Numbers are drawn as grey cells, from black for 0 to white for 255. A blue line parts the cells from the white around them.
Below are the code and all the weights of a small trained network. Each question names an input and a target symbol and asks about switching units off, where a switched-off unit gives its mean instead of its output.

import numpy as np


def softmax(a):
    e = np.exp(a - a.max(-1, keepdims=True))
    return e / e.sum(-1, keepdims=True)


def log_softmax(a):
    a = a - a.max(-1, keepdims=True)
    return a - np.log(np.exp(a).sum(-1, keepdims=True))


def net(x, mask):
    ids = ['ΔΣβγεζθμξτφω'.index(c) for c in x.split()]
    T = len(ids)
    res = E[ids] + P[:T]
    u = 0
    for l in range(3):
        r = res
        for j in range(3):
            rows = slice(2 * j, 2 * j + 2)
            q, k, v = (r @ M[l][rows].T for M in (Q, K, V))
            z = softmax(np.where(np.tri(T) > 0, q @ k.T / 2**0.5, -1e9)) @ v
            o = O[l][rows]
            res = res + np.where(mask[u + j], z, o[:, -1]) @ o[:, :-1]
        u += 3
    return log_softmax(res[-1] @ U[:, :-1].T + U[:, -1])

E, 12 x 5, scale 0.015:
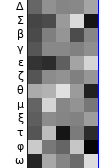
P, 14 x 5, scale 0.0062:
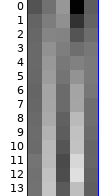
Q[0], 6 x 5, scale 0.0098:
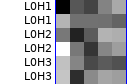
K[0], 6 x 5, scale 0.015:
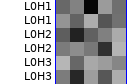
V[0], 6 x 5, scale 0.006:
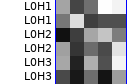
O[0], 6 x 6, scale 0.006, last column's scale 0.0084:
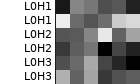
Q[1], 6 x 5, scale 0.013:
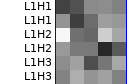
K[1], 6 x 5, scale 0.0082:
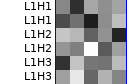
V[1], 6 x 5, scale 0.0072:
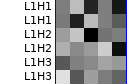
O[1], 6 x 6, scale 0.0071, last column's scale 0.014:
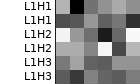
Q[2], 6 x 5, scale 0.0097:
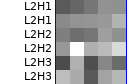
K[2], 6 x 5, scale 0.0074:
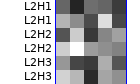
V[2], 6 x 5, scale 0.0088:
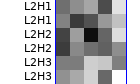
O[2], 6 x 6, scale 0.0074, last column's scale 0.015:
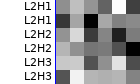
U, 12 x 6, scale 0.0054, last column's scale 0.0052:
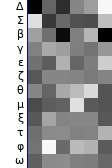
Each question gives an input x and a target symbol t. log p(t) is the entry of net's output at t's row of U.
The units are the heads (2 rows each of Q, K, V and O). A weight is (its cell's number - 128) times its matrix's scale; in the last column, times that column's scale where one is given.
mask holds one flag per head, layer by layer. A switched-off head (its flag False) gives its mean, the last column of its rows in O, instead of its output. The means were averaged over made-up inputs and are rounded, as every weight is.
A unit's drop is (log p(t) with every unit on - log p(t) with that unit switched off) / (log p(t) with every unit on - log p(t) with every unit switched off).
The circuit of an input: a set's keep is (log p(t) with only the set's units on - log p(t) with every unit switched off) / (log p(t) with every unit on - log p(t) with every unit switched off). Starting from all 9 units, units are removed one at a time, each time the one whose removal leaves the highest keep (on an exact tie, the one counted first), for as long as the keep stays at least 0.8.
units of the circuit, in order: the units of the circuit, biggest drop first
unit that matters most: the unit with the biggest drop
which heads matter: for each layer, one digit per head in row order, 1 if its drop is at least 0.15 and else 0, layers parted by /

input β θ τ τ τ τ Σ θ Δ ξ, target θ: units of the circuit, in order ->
(L2H2)
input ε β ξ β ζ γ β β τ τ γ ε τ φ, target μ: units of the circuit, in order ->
(L1H2 L0H3 L2H1 L1H1)
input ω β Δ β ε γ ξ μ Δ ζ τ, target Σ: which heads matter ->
000 / 010 / 001
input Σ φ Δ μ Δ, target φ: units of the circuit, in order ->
(L2H3 L1H1)
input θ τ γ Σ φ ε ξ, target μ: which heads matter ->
100 / 010 / 100
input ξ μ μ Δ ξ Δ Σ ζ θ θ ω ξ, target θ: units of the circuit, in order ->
(L2H2 L1H2)
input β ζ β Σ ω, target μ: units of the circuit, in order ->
(L1H2 L2H1)
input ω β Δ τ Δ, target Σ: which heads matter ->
001 / 010 / 001
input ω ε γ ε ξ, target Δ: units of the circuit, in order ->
(L1H2 L0H1)
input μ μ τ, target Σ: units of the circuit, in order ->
(L2H3 L1H2)
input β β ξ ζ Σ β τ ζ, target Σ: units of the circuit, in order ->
(L1H2 L2H3)
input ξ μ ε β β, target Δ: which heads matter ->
111 / 010 / 000
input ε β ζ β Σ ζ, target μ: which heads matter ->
010 / 010 / 100
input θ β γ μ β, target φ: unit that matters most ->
L2H3
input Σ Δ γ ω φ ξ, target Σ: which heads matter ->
001 / 010 / 101
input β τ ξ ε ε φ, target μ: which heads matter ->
100 / 010 / 001
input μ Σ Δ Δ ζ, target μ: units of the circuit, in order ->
(L1H2 L0H2)
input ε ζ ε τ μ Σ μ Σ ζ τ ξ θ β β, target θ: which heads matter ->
011 / 000 / 010
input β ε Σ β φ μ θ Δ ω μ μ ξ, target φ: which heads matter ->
001 / 001 / 001
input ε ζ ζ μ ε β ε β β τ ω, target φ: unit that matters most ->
L0H3
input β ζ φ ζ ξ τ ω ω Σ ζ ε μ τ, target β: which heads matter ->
101 / 100 / 100
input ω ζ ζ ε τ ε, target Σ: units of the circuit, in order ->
(L0H1 L0H3 L1H2)
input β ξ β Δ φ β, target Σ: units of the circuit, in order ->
(L2H3 L2H1 L1H2)
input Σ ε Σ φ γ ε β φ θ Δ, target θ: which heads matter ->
010 / 010 / 011
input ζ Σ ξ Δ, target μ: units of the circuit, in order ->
(L1H2 L2H1)
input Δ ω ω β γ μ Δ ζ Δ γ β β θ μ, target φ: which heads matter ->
011 / 001 / 001
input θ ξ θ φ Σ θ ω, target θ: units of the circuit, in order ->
(L2H2)
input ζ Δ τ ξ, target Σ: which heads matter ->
000 / 010 / 001
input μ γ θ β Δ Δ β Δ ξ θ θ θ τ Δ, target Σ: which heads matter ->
000 / 010 / 100
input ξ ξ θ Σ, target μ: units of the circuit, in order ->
(L1H2 L0H2)
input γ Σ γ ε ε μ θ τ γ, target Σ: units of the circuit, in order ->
(L1H2 L2H3)
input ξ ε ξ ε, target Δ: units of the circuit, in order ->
(L1H2 L0H1)
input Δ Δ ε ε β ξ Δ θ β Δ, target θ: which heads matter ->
000 / 011 / 111
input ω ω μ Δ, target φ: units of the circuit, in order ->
(L2H3)
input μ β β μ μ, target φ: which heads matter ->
000 / 000 / 001
